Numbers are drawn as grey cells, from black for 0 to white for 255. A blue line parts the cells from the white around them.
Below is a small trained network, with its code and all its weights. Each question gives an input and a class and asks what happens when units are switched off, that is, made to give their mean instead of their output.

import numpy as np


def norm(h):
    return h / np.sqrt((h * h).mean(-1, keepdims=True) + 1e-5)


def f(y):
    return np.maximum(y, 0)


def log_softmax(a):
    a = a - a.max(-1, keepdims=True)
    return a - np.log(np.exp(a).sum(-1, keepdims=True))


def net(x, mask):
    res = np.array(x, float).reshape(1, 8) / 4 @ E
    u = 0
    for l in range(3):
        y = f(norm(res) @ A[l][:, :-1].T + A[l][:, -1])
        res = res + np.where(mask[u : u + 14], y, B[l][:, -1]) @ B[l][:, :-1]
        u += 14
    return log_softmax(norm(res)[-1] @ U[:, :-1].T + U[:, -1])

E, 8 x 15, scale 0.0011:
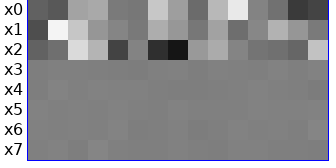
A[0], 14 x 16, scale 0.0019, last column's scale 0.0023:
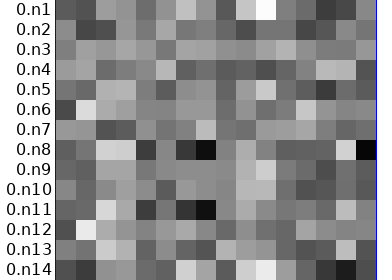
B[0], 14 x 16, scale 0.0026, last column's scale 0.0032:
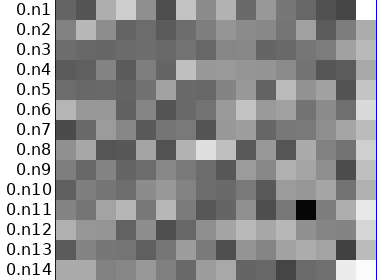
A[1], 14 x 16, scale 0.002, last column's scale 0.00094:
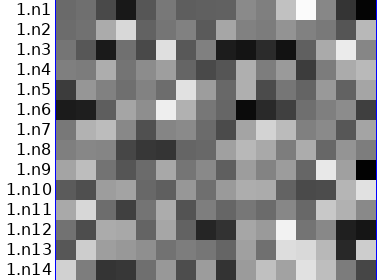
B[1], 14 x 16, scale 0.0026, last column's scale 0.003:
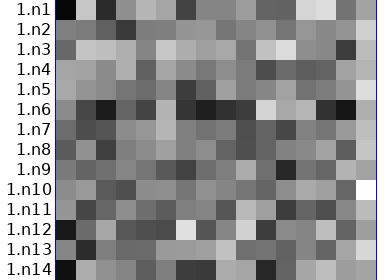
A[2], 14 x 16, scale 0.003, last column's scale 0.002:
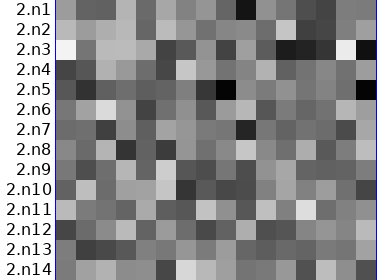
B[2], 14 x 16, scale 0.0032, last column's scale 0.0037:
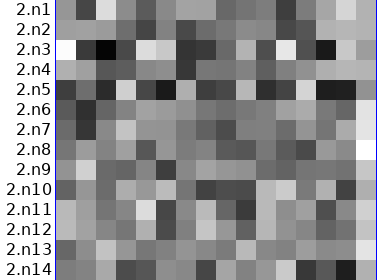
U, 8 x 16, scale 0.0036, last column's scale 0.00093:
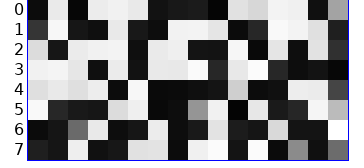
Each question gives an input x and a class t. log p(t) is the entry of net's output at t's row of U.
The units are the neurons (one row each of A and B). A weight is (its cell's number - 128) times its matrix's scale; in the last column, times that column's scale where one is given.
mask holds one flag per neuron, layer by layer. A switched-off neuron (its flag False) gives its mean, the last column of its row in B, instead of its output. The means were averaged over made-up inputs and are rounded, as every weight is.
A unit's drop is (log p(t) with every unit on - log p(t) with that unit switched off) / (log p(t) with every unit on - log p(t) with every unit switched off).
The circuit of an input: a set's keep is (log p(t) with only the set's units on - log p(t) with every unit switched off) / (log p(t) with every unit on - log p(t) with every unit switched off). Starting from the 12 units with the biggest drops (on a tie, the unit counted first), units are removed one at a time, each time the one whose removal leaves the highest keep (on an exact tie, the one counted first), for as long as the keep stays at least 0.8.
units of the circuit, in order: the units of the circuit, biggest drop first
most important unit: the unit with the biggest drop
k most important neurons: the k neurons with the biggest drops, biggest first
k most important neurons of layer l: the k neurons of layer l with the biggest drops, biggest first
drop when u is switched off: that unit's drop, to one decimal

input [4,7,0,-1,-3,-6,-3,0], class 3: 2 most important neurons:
(0.n11, 0.n14)
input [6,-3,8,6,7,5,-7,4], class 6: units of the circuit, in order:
(0.n13, 2.n5)
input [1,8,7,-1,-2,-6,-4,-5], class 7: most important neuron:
(0.n14)
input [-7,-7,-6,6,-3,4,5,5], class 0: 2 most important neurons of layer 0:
(0.n1, 0.n14)
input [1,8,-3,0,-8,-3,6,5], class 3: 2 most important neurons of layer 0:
(0.n11, 0.n5)
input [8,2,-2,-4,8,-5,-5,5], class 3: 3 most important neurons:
(0.n14, 0.n11, 0.n1)
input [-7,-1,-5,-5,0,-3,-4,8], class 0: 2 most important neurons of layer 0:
(0.n6, 0.n12)
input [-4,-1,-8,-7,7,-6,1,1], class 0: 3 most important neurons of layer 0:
(0.n6, 0.n12, 0.n1)
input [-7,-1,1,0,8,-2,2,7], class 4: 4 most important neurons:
(0.n12, 0.n6, 1.n3, 0.n1)
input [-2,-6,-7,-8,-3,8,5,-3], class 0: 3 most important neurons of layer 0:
(0.n1, 0.n14, 0.n11)
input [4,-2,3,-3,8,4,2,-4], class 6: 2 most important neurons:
(0.n12, 0.n6)
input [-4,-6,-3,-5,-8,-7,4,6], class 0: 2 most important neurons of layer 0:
(0.n1, 0.n11)
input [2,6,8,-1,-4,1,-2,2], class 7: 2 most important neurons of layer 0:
(0.n11, 0.n14)
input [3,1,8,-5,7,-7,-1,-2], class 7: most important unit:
0.n11
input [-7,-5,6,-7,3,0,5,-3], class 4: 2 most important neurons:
(1.n3, 0.n6)
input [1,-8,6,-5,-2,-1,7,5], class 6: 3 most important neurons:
(0.n14, 0.n13, 1.n12)
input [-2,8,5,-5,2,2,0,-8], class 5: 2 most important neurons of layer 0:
(0.n11, 0.n1)
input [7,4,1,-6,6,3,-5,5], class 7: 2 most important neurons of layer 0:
(0.n8, 0.n5)
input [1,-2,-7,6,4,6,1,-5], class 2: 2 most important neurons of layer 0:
(0.n6, 0.n12)
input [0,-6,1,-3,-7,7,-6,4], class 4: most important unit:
0.n1
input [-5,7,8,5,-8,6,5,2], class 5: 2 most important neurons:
(0.n11, 2.n3)
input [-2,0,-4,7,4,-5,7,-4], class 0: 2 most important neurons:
(0.n1, 0.n14)
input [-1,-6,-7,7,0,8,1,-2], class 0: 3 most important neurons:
(0.n1, 0.n14, 0.n11)
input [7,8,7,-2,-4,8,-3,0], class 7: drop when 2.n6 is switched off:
0.1
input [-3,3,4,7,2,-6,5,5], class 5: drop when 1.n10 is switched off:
0.0
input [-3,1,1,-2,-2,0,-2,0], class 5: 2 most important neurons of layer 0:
(0.n1, 0.n11)
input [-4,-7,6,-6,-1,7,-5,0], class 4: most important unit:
1.n3
